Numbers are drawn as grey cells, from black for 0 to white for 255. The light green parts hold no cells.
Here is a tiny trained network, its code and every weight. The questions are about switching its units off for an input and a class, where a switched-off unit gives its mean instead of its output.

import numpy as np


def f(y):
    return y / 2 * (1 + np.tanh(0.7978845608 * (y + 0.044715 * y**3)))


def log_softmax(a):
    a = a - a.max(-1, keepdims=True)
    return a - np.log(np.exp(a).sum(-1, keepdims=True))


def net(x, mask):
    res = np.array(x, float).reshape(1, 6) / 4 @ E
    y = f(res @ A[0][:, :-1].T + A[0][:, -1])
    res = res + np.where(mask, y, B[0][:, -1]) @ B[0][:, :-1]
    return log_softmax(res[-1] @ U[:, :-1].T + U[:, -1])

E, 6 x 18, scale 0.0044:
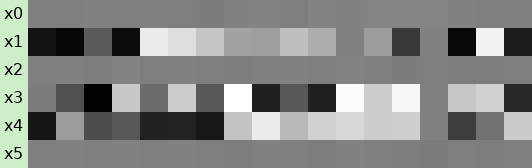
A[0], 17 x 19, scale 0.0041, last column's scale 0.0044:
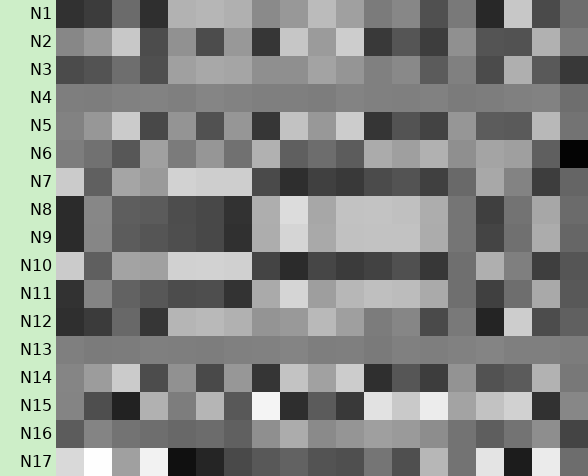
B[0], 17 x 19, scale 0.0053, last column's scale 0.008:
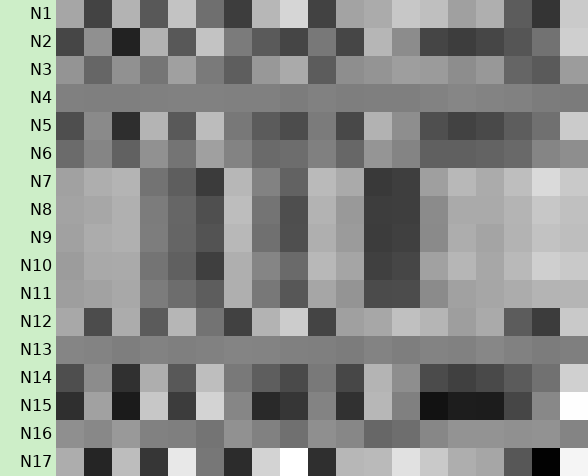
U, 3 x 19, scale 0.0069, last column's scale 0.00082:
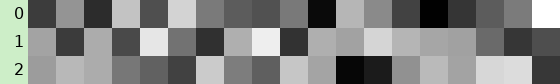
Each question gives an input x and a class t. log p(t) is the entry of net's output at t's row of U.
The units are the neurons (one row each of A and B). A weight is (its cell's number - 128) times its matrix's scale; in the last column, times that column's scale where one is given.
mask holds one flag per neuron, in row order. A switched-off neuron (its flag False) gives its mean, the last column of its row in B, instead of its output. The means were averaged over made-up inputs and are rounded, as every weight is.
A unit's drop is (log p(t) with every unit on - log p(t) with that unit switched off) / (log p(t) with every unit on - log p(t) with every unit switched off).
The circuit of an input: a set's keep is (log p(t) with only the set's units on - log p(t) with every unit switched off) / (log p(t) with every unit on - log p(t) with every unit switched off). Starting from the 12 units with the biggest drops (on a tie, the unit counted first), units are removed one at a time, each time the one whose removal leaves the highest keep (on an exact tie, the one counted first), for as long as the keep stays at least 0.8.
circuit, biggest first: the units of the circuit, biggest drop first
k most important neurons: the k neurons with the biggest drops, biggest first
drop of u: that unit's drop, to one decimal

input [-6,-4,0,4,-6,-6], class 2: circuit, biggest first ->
(N7)
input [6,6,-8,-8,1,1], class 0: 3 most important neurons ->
(N2; N14; N5)
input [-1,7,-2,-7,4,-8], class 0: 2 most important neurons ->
(N2; N14)
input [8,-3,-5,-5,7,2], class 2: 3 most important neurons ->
(N8; N9; N15)
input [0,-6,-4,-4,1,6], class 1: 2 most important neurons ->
(N17; N15)
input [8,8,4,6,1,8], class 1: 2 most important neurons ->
(N1; N12)
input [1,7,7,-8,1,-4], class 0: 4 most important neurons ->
(N2; N14; N5; N17)
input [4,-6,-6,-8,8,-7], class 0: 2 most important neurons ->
(N2; N14)
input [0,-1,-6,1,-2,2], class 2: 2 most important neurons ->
(N17; N15)
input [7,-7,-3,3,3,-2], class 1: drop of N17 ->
0.7
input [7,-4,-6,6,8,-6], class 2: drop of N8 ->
0.3
